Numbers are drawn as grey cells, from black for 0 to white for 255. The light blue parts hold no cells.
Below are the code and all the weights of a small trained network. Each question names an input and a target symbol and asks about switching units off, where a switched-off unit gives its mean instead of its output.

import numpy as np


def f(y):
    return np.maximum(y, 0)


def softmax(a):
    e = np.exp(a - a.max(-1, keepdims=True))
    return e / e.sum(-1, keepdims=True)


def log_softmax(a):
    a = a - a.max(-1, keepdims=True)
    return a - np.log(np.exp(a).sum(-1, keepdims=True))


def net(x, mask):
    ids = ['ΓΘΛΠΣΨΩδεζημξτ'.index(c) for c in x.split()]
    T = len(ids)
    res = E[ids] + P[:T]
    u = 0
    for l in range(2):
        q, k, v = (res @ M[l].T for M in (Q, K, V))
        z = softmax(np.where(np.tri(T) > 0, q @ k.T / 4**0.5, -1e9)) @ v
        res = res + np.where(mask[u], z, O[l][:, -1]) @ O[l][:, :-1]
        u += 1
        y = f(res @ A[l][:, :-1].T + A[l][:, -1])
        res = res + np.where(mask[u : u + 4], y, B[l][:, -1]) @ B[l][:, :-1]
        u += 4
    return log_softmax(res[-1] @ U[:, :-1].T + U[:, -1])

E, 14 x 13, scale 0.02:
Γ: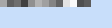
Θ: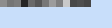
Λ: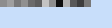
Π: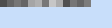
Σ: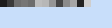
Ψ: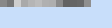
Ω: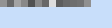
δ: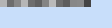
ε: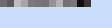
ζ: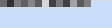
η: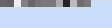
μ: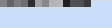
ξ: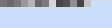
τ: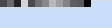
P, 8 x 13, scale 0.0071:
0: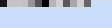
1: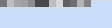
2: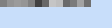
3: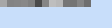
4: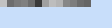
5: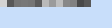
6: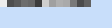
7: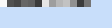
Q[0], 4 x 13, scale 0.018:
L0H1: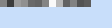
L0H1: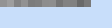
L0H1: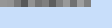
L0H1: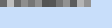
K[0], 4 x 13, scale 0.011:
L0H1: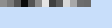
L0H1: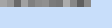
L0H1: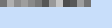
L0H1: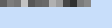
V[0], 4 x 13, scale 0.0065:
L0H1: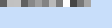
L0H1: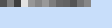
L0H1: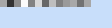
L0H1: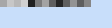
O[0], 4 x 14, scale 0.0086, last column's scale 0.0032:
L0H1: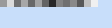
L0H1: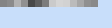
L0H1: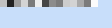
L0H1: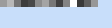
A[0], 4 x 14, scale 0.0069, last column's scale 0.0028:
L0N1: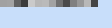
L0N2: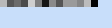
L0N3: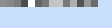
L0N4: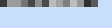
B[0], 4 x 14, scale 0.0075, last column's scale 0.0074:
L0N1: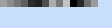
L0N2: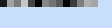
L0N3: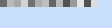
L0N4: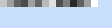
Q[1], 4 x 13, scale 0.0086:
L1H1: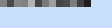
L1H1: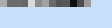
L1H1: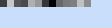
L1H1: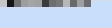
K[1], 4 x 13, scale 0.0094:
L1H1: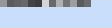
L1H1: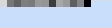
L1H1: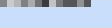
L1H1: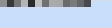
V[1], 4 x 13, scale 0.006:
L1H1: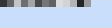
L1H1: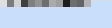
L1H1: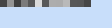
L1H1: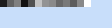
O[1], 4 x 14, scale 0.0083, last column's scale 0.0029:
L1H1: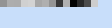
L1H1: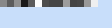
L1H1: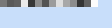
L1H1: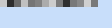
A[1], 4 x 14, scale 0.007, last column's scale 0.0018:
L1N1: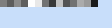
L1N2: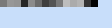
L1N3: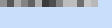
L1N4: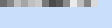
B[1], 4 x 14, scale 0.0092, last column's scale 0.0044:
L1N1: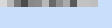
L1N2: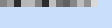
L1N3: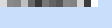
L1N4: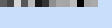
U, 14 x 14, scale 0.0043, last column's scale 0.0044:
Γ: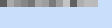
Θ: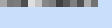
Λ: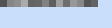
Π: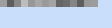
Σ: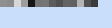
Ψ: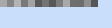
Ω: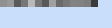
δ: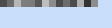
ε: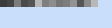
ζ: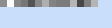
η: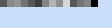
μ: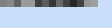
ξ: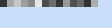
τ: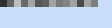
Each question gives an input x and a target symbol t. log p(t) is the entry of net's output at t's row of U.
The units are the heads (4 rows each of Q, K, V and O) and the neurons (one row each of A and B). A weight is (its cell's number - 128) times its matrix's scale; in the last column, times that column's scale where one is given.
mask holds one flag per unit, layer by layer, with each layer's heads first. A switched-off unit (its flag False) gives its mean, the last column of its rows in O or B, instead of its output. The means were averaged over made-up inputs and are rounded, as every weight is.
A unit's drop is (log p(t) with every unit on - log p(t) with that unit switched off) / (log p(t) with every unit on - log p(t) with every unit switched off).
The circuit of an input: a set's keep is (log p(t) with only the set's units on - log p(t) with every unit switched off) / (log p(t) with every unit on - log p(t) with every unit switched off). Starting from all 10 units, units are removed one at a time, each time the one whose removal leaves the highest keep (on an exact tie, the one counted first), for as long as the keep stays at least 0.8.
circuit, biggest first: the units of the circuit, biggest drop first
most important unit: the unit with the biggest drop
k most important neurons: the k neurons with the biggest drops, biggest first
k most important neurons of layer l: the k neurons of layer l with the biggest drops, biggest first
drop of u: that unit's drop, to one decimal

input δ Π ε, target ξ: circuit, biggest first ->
L1H1
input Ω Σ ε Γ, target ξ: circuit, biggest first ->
L0H1, L1H1
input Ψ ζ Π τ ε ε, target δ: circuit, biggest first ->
L0H1, L1H1
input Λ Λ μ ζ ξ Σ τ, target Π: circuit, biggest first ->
L1H1, L0H1
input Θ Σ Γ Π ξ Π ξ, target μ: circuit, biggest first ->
L0H1, L0N2
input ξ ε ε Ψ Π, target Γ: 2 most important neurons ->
L1N1, L0N3
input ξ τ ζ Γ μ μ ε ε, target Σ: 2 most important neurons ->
L1N3, L0N2
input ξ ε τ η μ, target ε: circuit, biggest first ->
L1H1, L0H1, L0N4
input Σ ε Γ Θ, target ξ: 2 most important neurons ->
L0N2, L0N3
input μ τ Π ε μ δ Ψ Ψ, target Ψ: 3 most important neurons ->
L1N4, L1N3, L1N1
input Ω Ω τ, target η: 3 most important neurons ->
L0N4, L0N3, L0N2
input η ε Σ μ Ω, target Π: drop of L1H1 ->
0.8
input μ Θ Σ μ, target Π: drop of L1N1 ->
0.0
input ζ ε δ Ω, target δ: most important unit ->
L0H1
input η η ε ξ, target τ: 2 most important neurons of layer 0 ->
L0N3, L0N4
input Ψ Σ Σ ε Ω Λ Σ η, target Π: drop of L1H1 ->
0.8
